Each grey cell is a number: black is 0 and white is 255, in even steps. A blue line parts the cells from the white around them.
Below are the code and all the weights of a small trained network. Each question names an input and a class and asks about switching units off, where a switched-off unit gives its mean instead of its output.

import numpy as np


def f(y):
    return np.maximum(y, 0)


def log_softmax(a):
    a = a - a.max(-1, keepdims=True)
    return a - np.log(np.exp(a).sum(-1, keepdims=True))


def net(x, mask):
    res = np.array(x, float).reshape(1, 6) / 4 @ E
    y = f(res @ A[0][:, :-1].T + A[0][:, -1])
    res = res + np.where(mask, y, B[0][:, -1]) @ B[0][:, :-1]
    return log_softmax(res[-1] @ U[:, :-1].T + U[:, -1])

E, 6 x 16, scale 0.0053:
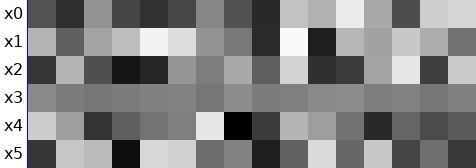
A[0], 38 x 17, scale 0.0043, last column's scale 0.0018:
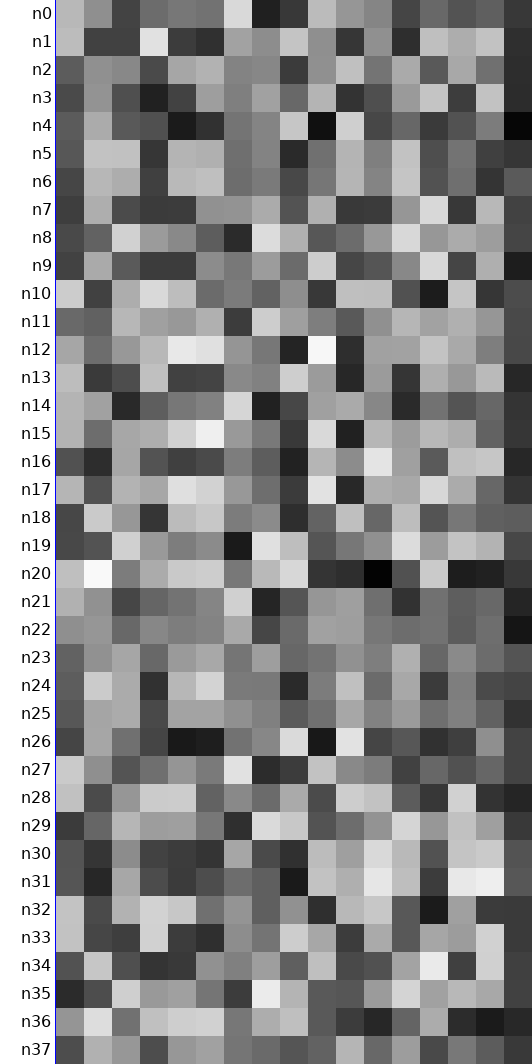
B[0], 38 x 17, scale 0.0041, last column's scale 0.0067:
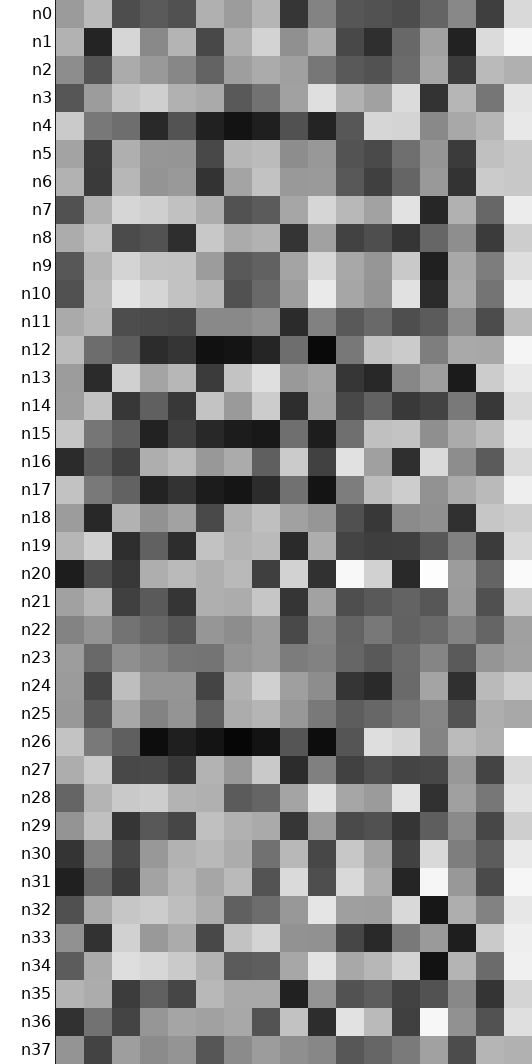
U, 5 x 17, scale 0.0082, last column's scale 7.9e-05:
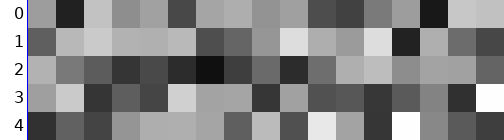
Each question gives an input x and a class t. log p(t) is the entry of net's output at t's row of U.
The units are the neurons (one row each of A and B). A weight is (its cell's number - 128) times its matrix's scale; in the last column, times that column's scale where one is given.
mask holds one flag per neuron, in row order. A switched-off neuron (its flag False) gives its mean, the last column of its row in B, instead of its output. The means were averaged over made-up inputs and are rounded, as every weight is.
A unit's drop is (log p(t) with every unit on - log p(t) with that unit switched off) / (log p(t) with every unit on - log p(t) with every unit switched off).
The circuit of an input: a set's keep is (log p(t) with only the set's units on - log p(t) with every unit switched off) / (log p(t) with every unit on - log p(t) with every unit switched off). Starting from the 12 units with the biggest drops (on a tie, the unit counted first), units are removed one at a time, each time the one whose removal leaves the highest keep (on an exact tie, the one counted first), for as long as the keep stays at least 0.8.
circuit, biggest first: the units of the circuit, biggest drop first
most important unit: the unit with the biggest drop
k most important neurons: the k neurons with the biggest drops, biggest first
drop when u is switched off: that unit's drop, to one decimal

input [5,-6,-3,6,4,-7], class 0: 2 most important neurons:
n33, n1
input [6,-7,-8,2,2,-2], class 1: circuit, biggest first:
n10
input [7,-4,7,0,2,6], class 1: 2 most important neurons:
n34, n7
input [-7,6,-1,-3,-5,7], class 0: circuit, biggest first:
n6, n24
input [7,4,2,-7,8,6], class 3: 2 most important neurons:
n27, n14
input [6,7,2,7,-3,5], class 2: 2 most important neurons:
n12, n17
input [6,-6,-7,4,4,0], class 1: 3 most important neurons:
n10, n32, n28
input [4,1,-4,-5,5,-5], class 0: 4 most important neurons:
n33, n1, n13, n19
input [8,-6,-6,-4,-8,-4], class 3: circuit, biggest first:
n19, n8
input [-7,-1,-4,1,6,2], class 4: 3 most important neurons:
n20, n36, n19
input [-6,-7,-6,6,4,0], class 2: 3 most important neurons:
n26, n4, n34
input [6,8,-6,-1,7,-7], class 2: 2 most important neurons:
n17, n12
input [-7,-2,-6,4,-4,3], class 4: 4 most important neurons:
n20, n36, n34, n7
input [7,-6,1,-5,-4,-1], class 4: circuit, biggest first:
n31
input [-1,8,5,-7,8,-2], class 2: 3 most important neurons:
n12, n17, n15
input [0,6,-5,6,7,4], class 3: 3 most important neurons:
n27, n14, n26
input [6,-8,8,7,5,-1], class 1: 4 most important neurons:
n34, n7, n3, n9
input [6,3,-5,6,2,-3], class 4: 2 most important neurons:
n31, n16
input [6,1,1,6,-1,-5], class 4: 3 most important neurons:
n31, n16, n30
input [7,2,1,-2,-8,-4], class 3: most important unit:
n19
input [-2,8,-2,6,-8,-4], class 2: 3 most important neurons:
n17, n12, n15
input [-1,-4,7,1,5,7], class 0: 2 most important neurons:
n24, n18
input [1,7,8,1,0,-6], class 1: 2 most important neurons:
n34, n7
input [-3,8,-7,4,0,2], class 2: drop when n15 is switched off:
0.7
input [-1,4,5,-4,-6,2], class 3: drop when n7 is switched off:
-0.1
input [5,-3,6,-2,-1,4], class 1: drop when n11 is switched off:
0.0
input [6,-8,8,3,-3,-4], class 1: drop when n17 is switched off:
0.1
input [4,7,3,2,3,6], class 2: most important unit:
n12
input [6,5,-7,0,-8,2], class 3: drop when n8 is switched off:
0.3
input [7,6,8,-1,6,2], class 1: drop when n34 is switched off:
0.3
